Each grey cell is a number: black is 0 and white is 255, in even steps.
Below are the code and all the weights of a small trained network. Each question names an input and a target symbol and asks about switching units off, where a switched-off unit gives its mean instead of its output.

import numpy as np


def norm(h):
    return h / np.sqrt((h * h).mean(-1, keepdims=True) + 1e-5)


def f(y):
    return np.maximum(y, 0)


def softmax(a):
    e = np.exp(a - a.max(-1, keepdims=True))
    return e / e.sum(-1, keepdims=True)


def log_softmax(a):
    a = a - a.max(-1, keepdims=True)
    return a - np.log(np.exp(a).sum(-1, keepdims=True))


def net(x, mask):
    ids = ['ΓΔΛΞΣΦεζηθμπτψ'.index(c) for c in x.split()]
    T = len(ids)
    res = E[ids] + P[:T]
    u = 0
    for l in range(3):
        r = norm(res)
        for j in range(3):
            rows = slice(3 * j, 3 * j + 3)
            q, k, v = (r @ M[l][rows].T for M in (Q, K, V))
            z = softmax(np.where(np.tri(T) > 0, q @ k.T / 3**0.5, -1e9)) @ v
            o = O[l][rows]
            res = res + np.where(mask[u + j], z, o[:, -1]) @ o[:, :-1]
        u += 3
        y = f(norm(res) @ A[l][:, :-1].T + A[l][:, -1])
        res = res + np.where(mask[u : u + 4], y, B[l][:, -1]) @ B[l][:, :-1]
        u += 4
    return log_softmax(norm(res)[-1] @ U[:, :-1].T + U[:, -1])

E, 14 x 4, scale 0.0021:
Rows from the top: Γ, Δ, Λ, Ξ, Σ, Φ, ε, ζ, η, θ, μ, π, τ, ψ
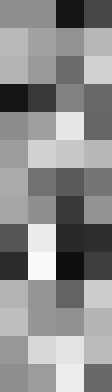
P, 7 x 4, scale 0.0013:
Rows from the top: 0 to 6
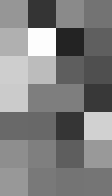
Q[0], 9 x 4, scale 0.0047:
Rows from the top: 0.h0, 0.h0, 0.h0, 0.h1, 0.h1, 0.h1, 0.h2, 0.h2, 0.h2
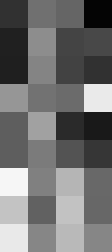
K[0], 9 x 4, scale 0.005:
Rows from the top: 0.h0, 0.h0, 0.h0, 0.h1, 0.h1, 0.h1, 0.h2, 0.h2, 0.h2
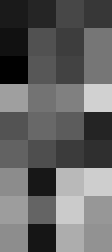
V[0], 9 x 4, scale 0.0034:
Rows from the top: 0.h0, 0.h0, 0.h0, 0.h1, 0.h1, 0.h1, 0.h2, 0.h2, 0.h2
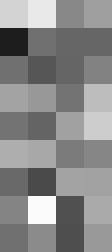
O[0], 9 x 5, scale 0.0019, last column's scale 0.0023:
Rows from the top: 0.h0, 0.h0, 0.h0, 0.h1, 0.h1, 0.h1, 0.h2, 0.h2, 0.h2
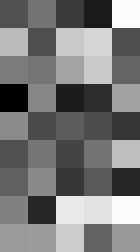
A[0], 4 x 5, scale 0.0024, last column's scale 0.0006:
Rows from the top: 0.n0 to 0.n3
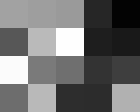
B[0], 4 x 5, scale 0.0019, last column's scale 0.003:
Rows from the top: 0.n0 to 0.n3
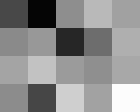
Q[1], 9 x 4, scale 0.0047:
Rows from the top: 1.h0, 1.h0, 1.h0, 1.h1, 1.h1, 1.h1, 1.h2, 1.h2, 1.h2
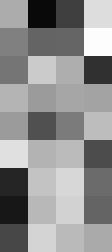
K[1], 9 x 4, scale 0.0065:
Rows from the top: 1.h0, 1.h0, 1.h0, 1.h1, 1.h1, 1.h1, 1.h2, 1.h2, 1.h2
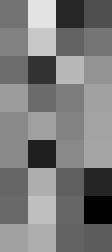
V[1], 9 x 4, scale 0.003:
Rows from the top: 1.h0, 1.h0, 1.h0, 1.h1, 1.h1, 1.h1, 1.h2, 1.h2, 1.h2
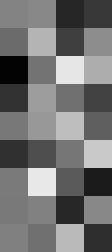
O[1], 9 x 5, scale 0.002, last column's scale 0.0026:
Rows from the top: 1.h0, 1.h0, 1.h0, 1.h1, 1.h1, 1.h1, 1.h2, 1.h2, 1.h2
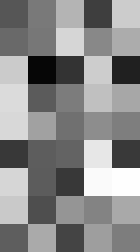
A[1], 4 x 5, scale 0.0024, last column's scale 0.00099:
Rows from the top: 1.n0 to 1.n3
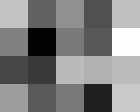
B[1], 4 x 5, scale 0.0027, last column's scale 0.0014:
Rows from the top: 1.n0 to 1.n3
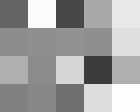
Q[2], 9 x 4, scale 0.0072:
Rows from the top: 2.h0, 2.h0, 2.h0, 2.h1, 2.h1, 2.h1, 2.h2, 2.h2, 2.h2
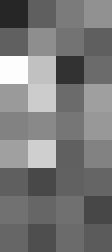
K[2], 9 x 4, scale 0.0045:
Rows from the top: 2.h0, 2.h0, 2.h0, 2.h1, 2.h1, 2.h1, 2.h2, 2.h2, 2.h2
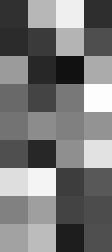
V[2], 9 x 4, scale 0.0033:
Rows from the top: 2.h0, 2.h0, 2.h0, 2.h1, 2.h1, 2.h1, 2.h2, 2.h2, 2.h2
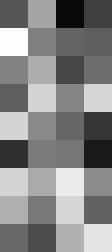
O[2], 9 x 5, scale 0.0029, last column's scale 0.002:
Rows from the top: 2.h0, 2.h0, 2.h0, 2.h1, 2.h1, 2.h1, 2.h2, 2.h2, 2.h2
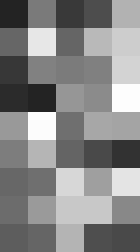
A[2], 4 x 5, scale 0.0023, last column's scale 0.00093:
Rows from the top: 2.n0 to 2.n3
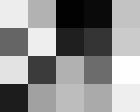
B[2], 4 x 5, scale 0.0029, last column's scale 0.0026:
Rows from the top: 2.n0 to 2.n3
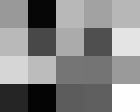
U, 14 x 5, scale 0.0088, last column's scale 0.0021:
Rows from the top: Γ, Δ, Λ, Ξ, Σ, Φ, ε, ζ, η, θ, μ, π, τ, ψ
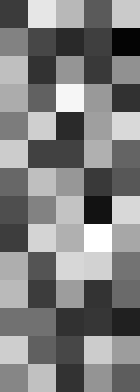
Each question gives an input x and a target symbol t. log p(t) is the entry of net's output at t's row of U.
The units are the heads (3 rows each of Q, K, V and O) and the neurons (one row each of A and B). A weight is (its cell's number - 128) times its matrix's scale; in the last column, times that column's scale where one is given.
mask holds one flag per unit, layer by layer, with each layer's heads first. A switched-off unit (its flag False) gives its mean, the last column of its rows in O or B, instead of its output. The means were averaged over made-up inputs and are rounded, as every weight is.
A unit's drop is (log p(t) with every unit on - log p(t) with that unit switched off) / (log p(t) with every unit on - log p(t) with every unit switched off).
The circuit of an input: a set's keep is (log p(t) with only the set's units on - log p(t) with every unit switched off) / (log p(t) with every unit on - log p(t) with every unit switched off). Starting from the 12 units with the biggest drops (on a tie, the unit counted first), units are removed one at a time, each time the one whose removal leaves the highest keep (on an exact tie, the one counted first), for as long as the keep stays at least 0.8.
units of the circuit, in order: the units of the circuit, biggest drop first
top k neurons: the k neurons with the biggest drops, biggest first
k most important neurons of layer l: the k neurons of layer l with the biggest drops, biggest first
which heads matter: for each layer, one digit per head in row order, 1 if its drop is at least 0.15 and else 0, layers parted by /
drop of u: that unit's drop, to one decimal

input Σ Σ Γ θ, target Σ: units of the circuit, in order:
[0.h2, 1.h2, 2.h1]
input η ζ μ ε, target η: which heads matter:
010 / 000 / 001
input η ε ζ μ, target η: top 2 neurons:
[0.n3, 0.n2]
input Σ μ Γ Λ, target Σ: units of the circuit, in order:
[0.h2, 0.h0, 2.h1]
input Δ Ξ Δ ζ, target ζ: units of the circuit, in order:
[1.h2]
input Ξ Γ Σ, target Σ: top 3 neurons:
[1.n2, 0.n0, 1.n3]
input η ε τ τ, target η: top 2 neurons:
[0.n3, 0.n1]
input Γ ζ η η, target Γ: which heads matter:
011 / 110 / 011
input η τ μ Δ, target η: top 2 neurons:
[0.n3, 1.n3]
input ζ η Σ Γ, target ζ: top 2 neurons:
[0.n1, 2.n1]
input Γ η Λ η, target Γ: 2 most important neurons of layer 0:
[0.n1, 0.n2]
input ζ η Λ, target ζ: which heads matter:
100 / 110 / 000
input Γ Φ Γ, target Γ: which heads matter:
001 / 110 / 000
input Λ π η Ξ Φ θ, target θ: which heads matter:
000 / 000 / 000
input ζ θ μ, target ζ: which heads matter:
000 / 110 / 000
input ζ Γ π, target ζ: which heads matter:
100 / 110 / 000
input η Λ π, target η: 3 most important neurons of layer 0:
[0.n3, 0.n1, 0.n2]
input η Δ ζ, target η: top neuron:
[0.n3]
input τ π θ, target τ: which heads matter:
110 / 110 / 001
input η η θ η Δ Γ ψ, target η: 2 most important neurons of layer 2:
[2.n1, 2.n0]
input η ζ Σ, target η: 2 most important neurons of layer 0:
[0.n3, 0.n0]
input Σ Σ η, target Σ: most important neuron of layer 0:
[0.n1]
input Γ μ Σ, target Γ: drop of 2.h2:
0.4
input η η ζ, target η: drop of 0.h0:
0.1
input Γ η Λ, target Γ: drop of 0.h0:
0.1
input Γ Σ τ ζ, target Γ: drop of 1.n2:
0.0
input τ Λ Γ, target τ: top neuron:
[1.n3]
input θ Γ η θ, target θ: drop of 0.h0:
0.2
